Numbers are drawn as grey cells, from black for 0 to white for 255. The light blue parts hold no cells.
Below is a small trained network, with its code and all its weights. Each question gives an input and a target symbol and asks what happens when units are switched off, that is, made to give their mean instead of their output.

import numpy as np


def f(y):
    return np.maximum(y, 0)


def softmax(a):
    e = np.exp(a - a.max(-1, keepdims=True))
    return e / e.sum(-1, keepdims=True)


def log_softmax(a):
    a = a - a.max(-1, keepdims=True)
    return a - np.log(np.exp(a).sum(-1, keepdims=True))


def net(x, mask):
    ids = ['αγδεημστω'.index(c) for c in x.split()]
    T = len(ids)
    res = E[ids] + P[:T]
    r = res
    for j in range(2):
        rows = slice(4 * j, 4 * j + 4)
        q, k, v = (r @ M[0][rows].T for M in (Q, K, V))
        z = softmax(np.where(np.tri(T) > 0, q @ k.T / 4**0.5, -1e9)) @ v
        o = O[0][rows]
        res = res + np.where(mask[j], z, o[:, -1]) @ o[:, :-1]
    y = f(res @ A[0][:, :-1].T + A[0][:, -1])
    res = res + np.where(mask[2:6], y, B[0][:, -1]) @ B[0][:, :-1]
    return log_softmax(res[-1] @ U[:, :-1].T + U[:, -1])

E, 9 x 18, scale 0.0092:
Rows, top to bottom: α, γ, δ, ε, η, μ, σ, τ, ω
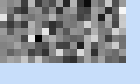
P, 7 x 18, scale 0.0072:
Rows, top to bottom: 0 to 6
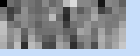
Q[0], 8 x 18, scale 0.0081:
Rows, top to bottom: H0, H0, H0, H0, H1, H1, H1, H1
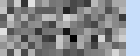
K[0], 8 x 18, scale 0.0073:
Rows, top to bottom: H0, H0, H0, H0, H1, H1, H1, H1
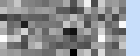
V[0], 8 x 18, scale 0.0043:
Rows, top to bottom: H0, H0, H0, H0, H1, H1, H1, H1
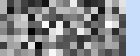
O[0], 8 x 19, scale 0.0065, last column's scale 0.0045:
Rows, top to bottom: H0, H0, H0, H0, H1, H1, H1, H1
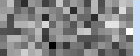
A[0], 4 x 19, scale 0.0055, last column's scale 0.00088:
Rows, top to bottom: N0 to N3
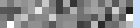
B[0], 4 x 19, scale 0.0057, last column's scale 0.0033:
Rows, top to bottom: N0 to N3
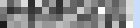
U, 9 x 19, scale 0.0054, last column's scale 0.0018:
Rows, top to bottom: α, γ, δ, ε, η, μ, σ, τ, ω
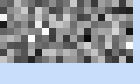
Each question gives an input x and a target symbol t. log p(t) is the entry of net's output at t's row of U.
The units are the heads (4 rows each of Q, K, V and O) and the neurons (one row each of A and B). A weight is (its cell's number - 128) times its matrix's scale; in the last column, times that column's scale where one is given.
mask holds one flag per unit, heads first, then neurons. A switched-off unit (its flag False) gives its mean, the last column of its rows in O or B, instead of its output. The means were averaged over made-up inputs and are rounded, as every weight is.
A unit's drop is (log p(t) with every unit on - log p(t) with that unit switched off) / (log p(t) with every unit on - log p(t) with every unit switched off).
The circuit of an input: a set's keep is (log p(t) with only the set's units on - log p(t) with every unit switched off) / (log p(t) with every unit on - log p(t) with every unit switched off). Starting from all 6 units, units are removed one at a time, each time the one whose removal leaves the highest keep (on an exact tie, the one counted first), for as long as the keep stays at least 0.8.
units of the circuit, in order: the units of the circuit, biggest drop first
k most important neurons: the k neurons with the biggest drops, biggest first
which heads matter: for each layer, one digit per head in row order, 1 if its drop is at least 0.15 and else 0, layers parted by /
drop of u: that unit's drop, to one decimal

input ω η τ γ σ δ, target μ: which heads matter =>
10
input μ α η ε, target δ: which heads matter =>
11
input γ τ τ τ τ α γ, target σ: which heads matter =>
01
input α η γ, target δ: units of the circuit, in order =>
[H0; H1; N0]
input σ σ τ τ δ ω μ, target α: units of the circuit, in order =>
[H0]
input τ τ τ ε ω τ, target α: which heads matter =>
10
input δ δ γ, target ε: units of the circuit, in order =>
[N3; H0; H1]
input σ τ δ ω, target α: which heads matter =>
10
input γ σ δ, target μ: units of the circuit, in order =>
[H0; H1]
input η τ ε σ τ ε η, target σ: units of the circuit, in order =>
[H1; N3]
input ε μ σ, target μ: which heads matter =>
01
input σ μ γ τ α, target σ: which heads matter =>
01
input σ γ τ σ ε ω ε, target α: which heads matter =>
11
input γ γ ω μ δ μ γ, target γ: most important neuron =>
[N3]
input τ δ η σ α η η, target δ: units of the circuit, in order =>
[N0; H1; H0]
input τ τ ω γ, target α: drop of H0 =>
0.8
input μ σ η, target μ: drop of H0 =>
0.3
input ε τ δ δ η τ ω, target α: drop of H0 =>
0.9
